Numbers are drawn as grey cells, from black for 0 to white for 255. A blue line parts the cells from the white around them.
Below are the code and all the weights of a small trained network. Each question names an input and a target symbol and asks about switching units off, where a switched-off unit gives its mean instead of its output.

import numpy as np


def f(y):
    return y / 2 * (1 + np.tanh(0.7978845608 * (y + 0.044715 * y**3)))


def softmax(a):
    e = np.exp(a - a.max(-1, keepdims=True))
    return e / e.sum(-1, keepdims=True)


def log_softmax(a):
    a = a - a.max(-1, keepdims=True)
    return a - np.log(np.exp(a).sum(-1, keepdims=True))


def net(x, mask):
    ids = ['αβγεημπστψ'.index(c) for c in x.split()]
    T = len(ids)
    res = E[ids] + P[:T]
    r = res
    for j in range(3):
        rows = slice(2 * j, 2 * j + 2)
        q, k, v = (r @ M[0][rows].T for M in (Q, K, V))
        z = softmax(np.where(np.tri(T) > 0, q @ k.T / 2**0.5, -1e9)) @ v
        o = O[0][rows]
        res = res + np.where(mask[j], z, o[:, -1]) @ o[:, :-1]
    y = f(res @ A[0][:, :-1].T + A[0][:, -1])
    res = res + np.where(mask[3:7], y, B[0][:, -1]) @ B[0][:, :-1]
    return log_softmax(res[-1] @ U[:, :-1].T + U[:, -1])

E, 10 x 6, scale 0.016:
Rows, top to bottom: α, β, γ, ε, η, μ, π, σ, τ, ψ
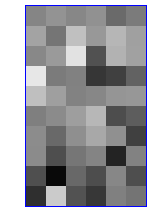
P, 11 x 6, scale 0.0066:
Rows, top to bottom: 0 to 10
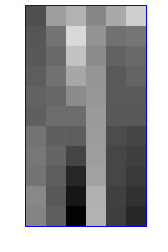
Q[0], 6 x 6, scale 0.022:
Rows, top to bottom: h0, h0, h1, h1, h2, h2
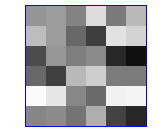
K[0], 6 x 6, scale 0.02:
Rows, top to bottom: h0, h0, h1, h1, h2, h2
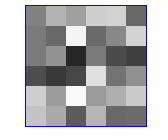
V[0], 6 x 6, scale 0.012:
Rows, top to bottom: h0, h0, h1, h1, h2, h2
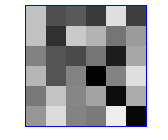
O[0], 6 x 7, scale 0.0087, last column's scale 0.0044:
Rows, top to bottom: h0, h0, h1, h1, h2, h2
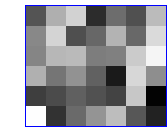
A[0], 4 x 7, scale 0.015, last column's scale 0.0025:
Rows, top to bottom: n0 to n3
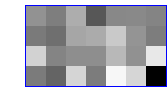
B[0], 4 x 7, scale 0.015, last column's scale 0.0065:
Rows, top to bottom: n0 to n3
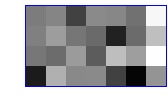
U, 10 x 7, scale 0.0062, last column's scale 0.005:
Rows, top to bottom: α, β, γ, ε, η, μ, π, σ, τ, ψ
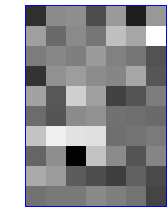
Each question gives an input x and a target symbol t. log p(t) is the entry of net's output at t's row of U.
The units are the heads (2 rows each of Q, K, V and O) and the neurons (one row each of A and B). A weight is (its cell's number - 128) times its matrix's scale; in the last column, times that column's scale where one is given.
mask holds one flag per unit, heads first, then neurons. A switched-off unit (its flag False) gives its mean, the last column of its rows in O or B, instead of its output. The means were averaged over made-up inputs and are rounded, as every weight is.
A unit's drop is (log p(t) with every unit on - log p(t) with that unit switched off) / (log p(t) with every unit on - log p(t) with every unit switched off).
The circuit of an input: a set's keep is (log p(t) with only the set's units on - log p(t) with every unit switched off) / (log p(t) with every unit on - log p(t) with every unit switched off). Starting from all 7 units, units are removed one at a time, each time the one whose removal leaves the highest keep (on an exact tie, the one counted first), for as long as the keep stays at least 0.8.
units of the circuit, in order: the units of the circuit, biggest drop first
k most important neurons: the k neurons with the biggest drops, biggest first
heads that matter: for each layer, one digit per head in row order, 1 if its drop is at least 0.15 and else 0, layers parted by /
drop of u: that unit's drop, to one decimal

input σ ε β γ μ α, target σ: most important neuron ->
[n2]
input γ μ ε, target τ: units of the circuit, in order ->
[h1 n0 h2]
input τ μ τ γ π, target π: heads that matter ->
001
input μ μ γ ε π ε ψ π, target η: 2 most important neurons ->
[n1 n0]
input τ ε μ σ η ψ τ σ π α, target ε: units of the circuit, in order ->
[h2 h1]
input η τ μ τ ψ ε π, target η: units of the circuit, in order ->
[h0 n0]
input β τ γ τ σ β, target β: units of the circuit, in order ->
[n2 h2]
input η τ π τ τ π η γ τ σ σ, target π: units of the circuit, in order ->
[h1 h2]
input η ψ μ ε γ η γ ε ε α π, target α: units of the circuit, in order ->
[h1 h0]
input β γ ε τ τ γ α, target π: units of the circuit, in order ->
[h2 n0]
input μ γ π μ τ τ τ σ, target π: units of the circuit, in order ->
[h2 h1]
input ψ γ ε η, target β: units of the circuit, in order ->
[h2 n2]
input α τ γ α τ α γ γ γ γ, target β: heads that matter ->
011
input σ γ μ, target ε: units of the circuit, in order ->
[h2]
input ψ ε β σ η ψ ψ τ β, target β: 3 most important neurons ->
[n2 n3 n0]
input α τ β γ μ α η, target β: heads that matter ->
101
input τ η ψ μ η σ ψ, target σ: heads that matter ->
110
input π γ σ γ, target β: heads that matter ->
111
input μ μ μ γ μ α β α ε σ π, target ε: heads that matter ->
011
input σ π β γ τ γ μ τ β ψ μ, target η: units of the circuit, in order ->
[h0]
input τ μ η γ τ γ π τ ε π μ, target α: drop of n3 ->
-0.1
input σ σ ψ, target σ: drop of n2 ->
0.2
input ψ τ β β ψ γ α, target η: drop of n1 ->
0.0
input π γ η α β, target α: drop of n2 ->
0.3
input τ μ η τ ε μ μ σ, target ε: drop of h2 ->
0.8
